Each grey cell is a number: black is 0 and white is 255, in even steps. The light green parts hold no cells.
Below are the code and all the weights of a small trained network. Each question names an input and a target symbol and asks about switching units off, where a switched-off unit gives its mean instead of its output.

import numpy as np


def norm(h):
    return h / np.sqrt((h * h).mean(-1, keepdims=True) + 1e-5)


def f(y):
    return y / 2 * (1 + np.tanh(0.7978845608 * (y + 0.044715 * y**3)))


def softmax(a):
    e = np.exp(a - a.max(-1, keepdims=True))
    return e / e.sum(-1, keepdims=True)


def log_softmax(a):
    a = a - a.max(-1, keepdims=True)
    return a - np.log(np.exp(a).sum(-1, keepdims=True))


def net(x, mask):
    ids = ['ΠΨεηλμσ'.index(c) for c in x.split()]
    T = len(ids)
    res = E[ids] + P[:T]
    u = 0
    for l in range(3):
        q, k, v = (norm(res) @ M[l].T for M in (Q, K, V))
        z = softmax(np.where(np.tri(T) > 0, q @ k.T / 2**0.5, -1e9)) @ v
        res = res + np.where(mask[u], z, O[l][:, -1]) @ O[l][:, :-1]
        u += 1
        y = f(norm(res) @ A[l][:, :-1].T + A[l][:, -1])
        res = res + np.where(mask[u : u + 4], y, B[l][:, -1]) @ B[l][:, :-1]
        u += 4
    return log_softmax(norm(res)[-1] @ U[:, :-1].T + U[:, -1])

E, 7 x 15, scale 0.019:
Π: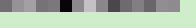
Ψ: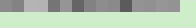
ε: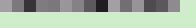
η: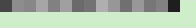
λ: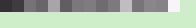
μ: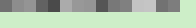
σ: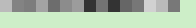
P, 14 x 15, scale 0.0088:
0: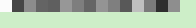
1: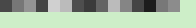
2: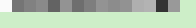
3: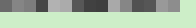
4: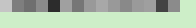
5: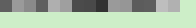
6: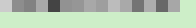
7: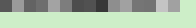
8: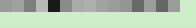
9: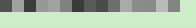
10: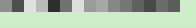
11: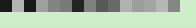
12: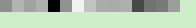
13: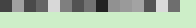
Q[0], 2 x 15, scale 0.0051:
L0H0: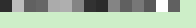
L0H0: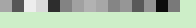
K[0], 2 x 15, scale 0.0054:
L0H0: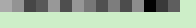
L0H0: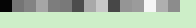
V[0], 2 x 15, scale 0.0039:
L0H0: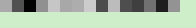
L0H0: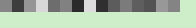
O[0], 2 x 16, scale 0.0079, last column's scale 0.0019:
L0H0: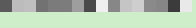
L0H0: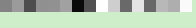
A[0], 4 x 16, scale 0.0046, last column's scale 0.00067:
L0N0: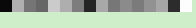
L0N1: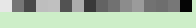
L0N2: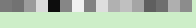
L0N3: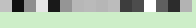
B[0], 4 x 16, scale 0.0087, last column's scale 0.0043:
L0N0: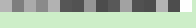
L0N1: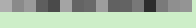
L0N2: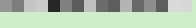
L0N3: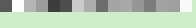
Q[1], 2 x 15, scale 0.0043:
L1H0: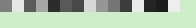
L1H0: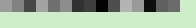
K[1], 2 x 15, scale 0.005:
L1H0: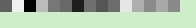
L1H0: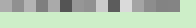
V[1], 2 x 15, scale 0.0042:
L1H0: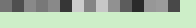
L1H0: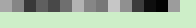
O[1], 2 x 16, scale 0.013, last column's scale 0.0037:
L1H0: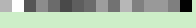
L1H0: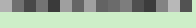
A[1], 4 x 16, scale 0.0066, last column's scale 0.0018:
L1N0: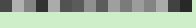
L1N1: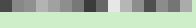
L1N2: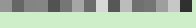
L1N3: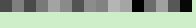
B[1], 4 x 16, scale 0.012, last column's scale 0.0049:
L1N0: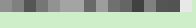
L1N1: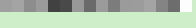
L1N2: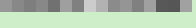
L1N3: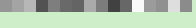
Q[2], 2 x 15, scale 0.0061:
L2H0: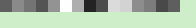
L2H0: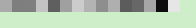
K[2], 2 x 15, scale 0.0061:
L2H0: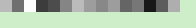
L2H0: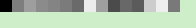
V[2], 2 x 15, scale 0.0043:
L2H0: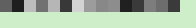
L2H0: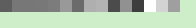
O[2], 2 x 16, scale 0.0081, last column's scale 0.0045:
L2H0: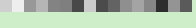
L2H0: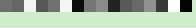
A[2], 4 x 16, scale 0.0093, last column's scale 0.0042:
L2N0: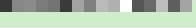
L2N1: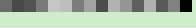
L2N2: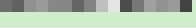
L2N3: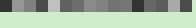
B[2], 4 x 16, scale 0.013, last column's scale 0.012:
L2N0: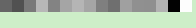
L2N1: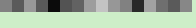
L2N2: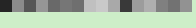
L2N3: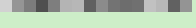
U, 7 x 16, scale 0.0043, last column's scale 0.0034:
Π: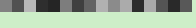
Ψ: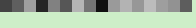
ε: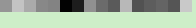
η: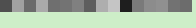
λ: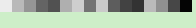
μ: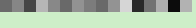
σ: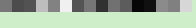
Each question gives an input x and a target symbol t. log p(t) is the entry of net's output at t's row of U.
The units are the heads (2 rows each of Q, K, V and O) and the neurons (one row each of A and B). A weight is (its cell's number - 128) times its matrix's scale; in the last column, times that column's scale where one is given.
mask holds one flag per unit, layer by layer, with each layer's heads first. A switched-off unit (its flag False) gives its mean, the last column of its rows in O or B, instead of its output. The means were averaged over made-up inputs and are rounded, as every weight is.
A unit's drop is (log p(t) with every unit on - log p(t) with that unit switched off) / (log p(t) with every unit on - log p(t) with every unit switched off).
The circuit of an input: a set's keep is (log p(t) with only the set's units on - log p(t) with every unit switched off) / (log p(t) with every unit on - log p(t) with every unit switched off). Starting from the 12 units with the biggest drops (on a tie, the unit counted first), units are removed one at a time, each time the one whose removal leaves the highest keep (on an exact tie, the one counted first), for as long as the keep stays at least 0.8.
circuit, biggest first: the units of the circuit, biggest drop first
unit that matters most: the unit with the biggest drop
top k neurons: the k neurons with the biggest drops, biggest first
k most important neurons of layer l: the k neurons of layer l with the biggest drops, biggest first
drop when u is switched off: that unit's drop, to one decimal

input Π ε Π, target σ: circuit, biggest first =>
(L1H0)
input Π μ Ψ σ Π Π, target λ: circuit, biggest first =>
(L2N3 L2H0)
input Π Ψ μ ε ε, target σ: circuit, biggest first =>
(L1H0 L0H0 L2N0)
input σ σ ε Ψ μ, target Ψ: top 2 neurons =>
(L0N3 L2N0)
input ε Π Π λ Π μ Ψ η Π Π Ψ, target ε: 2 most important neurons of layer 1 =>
(L1N1 L1N0)
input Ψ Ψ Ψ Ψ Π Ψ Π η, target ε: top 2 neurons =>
(L1N3 L0N0)
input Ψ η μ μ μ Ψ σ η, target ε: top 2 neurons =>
(L1N3 L2N0)
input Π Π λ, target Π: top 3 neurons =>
(L2N1 L0N3 L1N1)
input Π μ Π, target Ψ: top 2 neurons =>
(L0N0 L2N0)
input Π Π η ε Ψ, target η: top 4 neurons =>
(L2N2 L0N0 L2N0 L1N1)
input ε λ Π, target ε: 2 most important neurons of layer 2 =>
(L2N0 L2N3)
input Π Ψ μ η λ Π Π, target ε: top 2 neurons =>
(L0N0 L2N0)
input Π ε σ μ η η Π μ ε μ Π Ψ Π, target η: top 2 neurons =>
(L2N2 L0N0)
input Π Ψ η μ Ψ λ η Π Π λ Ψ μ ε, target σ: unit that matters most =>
L0H0
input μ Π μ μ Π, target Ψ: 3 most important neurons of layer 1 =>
(L1N0 L1N1 L1N2)
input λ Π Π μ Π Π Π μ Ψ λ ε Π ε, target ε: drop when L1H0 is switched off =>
0.5
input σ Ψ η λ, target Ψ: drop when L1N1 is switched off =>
0.2
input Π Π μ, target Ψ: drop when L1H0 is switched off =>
0.3
